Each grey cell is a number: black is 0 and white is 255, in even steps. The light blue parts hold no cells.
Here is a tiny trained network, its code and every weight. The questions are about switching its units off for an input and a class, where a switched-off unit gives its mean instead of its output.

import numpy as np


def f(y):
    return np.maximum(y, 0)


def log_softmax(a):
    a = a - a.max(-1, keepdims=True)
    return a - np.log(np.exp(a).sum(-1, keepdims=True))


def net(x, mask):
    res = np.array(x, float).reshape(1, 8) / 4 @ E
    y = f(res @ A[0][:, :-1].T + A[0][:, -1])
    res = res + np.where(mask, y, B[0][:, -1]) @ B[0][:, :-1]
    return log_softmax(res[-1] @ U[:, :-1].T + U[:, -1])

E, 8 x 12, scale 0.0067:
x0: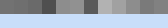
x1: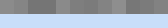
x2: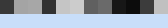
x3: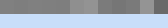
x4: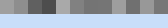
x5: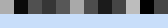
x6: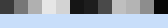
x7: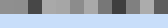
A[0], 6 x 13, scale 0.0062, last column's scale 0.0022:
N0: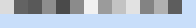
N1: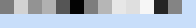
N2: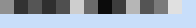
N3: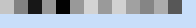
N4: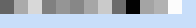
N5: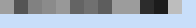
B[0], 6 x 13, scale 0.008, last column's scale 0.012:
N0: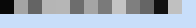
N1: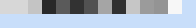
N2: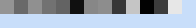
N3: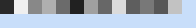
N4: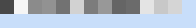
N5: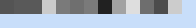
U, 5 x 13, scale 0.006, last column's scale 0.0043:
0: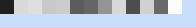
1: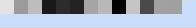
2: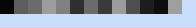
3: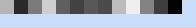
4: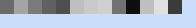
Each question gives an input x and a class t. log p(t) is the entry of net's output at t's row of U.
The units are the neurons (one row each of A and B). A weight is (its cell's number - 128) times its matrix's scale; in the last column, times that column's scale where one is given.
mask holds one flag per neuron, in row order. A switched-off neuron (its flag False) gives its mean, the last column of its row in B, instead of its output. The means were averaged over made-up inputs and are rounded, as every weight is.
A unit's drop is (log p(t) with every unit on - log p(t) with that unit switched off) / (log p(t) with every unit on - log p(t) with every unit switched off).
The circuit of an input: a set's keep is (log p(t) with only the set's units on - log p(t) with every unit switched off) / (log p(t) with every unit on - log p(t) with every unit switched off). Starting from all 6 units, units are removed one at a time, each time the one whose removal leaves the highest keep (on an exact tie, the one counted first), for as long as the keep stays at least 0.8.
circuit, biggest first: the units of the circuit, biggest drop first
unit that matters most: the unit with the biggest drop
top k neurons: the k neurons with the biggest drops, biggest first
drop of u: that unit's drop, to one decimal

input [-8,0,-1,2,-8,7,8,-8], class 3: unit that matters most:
N5
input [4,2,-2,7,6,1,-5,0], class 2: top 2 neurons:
[N1, N4]
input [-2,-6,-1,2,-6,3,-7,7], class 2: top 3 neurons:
[N1, N0, N3]
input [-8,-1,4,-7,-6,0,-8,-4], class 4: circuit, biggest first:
[N1, N4]
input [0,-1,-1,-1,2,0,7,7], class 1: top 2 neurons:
[N1, N0]
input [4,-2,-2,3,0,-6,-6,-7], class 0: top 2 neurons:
[N3, N0]
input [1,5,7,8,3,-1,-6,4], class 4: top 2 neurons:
[N4, N1]
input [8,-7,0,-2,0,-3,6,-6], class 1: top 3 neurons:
[N1, N0, N3]
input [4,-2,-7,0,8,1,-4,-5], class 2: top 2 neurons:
[N4, N0]
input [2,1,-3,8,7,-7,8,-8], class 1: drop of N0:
0.0
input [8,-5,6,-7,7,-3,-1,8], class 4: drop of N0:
0.1
